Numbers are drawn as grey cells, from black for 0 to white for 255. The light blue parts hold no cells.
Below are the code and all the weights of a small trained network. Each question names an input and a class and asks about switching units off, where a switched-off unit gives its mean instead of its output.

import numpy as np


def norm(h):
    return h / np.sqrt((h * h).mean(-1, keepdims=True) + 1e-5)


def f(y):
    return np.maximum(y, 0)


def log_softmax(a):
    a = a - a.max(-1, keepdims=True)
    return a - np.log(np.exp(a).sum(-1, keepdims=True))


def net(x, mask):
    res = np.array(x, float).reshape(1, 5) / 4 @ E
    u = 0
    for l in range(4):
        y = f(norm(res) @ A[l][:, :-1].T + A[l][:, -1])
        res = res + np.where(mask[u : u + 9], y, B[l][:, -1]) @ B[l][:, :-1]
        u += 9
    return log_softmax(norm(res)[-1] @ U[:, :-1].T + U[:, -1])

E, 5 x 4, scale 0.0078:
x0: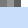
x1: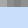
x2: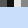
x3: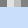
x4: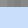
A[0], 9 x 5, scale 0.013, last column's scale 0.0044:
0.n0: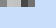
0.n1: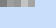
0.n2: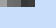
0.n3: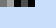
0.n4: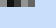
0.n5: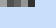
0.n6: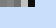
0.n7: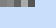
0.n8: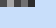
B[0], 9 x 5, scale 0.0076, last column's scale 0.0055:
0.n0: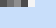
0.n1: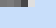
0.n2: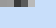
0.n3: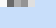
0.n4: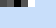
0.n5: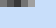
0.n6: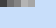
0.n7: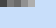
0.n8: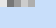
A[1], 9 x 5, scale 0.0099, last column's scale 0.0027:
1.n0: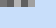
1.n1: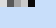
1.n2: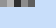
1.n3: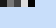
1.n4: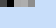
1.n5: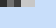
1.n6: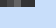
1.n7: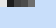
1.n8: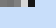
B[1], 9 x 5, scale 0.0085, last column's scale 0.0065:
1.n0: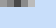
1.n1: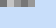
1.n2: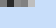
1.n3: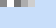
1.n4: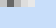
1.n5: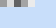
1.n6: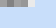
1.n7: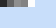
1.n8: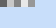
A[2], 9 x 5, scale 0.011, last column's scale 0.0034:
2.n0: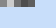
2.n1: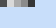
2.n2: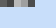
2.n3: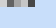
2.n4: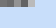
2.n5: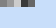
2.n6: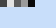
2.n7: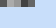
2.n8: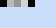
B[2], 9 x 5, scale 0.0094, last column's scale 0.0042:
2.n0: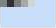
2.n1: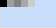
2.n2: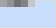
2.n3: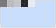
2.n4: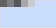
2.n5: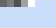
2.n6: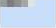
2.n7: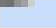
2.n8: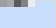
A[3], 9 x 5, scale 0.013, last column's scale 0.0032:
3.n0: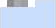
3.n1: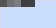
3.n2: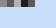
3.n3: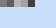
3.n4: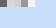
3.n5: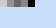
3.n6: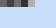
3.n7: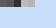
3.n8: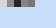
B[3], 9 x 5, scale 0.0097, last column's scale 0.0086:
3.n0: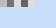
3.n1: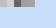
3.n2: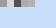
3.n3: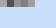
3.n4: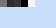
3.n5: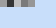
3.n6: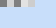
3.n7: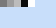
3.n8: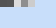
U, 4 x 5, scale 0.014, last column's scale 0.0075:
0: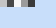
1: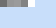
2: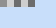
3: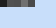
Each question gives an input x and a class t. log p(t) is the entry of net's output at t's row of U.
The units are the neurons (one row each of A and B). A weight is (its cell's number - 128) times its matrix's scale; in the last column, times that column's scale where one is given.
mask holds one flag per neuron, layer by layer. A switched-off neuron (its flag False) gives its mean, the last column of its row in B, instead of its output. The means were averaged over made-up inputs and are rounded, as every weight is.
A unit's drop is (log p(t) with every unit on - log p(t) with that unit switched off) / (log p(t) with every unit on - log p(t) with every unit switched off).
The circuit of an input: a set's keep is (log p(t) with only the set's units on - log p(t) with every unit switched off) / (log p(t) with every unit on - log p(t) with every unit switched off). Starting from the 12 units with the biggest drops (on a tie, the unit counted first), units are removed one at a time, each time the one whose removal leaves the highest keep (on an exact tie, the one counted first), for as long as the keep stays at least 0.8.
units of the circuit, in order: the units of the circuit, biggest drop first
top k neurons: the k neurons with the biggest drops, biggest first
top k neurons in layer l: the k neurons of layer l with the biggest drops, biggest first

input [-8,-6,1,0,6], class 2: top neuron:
[3.n6]
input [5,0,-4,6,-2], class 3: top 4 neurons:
[2.n1; 3.n4; 0.n1; 3.n6]
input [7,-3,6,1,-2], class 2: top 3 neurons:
[1.n3; 1.n5; 0.n3]
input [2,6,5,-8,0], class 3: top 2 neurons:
[0.n4; 3.n0]
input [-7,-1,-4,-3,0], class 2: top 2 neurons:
[1.n7; 3.n6]
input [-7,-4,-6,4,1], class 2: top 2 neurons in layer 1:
[1.n4; 1.n5]
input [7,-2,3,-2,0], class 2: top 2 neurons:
[1.n3; 1.n5]
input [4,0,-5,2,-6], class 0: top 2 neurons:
[1.n7; 3.n0]
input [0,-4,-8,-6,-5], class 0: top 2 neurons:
[0.n3; 0.n8]
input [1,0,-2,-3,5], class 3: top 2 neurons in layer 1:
[1.n7; 1.n4]
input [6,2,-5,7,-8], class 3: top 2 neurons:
[2.n1; 3.n4]
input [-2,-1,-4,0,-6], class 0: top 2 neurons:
[0.n3; 3.n0]
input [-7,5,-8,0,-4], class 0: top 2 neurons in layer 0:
[0.n3; 0.n4]
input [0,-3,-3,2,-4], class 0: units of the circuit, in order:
[0.n3]
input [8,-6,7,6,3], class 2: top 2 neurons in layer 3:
[3.n7; 3.n8]
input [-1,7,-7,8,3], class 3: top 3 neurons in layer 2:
[2.n1; 2.n8; 2.n2]
